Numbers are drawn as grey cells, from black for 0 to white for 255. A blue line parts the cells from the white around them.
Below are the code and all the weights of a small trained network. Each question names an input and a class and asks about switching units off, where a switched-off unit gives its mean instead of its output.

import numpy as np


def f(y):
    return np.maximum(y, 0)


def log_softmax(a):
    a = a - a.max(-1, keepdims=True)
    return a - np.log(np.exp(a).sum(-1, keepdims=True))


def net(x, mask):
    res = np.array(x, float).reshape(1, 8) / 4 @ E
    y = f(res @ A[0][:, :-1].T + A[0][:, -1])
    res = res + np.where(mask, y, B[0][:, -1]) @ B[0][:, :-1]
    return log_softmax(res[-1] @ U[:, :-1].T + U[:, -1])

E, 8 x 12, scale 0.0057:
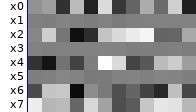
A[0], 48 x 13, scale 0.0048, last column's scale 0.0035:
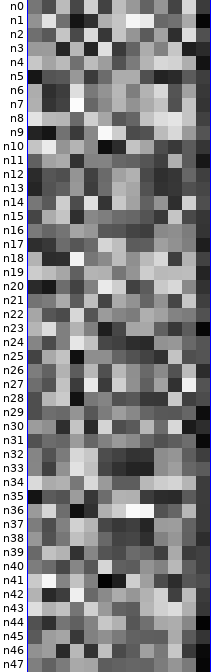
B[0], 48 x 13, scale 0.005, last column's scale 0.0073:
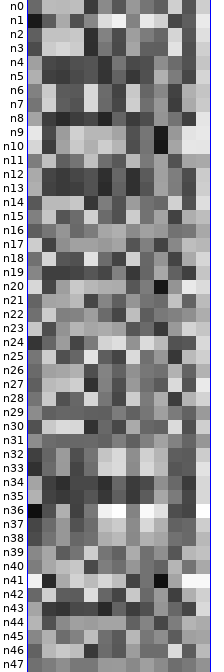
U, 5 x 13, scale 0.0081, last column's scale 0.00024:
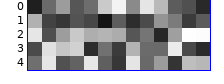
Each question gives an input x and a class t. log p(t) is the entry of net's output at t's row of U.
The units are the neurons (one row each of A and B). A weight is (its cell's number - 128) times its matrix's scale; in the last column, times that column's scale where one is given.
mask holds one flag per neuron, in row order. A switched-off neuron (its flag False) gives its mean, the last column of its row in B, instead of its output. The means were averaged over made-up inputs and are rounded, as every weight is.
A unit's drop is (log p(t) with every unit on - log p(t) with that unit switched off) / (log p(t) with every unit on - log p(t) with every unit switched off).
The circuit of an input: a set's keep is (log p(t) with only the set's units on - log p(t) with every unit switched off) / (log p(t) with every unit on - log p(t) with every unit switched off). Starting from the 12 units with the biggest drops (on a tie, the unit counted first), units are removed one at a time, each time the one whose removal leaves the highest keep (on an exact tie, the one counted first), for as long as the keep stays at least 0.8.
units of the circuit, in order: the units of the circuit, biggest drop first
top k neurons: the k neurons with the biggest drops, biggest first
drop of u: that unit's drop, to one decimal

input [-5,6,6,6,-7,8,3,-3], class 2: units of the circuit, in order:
(n41)
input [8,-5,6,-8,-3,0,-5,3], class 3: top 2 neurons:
(n3; n30)
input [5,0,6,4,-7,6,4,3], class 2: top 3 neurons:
(n41; n10; n23)
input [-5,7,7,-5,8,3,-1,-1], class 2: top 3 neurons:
(n9; n20; n17)
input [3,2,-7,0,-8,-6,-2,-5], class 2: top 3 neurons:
(n41; n10; n23)
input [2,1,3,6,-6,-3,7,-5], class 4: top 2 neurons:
(n28; n25)
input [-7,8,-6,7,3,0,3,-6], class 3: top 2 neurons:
(n27; n2)
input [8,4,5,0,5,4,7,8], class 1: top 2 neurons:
(n8; n43)
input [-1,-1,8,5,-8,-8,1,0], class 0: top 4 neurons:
(n36; n1; n9; n20)
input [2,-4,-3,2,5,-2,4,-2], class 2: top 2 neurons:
(n9; n20)
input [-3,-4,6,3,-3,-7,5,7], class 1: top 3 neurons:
(n8; n43; n34)
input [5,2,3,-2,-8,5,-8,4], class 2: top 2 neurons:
(n41; n10)
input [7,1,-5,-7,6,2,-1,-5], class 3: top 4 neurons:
(n30; n3; n41; n46)
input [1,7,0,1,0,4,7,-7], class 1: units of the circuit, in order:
(n35)
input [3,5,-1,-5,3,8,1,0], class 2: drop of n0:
0.2
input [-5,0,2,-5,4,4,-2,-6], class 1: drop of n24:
0.0
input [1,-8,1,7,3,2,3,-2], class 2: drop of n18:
0.2
